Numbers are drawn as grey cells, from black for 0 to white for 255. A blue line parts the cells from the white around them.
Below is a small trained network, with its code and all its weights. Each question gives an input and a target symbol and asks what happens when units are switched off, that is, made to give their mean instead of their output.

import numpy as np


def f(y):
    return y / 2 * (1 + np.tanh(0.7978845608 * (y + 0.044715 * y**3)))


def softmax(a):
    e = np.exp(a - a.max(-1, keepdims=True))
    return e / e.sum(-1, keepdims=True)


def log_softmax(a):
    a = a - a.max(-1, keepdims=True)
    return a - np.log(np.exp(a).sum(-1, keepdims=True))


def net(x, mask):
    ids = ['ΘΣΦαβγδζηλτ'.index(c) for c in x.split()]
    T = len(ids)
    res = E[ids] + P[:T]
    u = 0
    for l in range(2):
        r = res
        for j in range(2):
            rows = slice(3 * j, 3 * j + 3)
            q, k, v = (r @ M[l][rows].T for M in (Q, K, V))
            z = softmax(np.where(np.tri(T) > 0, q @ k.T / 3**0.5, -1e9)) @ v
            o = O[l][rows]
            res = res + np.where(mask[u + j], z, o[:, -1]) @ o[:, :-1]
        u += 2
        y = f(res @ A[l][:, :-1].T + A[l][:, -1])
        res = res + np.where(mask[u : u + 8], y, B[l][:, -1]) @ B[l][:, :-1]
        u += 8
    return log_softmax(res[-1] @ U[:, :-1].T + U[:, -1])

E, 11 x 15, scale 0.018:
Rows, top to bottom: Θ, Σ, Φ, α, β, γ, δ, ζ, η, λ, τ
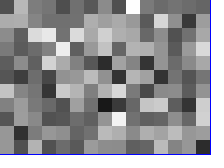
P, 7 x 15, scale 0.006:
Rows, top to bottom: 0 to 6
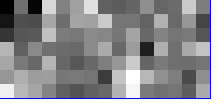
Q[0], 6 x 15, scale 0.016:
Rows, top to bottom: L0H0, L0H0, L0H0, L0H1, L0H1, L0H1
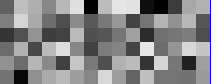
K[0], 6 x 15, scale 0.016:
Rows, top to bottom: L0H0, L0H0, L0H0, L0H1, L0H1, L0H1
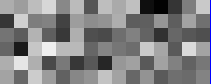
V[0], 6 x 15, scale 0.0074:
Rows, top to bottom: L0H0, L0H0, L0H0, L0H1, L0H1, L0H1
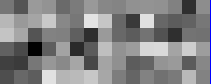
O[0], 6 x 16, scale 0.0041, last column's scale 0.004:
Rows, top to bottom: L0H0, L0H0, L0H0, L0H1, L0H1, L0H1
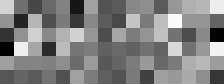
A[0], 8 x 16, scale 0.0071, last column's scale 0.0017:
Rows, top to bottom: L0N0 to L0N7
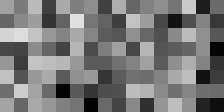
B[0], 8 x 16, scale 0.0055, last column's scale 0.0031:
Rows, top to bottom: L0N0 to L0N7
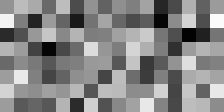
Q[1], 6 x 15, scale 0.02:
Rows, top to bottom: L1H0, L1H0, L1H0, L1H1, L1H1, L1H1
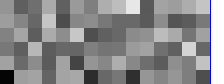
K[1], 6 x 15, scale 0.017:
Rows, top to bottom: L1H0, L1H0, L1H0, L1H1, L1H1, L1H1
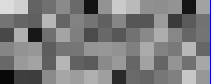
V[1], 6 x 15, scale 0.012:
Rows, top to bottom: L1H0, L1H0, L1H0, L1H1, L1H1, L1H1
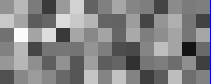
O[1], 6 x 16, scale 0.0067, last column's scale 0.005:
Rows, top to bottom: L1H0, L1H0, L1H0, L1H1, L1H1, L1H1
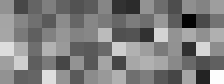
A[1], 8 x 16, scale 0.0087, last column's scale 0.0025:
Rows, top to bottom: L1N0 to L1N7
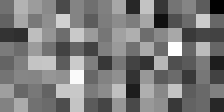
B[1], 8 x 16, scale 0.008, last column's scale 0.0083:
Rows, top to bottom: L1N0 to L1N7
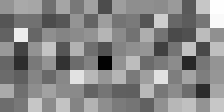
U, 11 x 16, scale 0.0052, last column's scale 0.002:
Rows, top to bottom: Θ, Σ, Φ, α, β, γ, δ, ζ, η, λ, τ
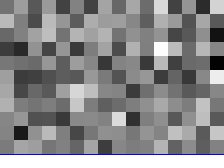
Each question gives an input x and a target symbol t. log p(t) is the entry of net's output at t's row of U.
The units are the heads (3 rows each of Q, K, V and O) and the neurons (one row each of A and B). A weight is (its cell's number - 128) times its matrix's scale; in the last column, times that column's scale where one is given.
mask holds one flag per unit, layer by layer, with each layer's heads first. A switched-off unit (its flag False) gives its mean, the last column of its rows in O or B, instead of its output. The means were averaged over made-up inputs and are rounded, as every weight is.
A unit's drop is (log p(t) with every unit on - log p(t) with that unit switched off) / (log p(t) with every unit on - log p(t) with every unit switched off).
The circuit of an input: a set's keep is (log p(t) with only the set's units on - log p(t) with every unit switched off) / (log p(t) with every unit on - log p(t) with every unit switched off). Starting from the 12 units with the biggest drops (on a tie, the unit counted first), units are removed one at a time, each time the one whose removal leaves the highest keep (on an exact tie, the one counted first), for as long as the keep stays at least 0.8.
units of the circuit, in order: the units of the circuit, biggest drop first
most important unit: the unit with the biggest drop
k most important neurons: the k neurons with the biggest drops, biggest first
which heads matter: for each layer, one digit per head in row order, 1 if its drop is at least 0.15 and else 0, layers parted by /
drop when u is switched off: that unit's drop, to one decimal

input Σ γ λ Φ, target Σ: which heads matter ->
10 / 11
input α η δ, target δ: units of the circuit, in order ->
[L1N5 L1H0 L0H0]
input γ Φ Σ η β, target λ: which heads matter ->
10 / 01
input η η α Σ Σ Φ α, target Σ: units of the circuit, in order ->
[L1H1 L1H0]
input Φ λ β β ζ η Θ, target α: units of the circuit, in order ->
[L0N6 L1H1 L0H0]
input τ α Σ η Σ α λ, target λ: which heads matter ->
01 / 00
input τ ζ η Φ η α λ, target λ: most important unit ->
L1H0
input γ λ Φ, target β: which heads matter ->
01 / 01
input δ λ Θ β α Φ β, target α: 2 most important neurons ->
[L0N6 L0N4]
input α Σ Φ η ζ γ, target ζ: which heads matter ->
00 / 11
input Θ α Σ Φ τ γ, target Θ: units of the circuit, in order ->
[L1H1 L0N0]
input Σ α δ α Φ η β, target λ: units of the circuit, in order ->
[L1H1 L0H0]
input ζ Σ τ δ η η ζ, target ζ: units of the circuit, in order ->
[L1H1 L0N6]
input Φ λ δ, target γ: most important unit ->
L0H0
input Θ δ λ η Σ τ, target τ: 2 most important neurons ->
[L0N0 L1N0]
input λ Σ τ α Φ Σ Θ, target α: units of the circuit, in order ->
[L1H1 L0N6 L0H0]
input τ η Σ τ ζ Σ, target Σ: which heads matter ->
00 / 11
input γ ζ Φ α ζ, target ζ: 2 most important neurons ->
[L0N6 L1N3]
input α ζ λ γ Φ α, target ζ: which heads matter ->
01 / 01
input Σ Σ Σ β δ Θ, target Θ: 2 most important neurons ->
[L0N1 L0N6]
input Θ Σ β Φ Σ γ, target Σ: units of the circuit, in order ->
[L1H0 L1H1]
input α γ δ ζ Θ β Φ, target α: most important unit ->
L1H0
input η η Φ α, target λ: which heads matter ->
01 / 11
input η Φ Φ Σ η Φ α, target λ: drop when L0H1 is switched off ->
0.3
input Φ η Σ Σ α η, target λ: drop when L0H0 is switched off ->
0.7
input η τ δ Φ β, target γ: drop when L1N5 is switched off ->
0.0
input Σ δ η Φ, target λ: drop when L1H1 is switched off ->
0.1
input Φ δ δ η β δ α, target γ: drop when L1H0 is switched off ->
1.1
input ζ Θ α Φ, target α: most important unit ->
L0N6
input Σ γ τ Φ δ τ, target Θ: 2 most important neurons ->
[L0N0 L1N0]
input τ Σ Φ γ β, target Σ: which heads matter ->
11 / 11
